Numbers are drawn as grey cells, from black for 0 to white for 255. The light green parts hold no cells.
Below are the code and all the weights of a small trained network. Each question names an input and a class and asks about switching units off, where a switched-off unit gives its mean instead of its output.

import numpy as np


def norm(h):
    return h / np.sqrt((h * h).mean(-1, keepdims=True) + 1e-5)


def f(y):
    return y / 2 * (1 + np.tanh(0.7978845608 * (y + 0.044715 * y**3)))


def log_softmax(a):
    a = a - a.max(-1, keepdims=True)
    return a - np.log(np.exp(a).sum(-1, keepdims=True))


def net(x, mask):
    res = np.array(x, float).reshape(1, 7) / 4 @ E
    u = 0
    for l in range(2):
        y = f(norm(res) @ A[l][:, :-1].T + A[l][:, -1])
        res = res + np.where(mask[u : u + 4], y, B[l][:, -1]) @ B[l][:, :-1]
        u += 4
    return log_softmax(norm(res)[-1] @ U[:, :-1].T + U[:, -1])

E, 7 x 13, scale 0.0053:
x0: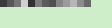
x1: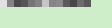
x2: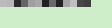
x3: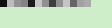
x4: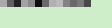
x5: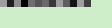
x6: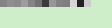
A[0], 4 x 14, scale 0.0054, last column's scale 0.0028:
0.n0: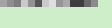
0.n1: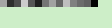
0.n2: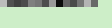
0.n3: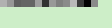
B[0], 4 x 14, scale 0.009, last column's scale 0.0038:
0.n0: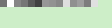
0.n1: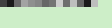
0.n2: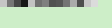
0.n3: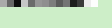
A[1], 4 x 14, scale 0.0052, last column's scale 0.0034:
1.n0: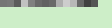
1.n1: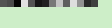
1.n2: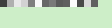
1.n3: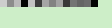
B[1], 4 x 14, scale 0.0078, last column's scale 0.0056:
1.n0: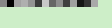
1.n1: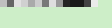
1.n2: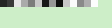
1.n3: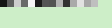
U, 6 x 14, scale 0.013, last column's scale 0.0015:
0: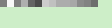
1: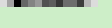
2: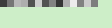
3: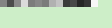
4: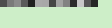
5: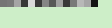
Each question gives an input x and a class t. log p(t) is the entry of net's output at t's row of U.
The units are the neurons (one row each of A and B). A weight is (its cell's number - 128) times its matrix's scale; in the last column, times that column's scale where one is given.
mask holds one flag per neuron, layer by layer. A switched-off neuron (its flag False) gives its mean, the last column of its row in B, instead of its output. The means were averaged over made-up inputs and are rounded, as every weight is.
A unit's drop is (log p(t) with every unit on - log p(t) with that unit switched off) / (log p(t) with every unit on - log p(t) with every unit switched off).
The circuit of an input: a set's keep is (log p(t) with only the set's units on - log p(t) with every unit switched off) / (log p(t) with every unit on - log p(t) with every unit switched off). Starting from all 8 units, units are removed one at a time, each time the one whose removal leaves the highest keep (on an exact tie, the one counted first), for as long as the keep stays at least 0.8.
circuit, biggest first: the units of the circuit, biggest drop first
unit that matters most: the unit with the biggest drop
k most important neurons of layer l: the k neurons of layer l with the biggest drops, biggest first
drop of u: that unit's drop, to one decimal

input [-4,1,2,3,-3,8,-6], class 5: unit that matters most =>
1.n3
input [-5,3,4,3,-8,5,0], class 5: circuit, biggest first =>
1.n3, 0.n3
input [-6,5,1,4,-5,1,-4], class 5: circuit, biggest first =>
0.n3, 1.n3
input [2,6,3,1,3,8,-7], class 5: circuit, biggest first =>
1.n3, 0.n2
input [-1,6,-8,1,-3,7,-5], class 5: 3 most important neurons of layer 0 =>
0.n3, 0.n1, 0.n0
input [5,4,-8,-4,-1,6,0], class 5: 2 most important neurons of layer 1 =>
1.n3, 1.n1
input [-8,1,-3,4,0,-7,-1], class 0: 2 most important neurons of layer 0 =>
0.n0, 0.n1
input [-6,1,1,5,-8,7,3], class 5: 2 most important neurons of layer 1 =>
1.n3, 1.n2
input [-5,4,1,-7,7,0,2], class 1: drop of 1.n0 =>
0.1
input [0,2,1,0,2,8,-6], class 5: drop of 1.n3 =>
0.3
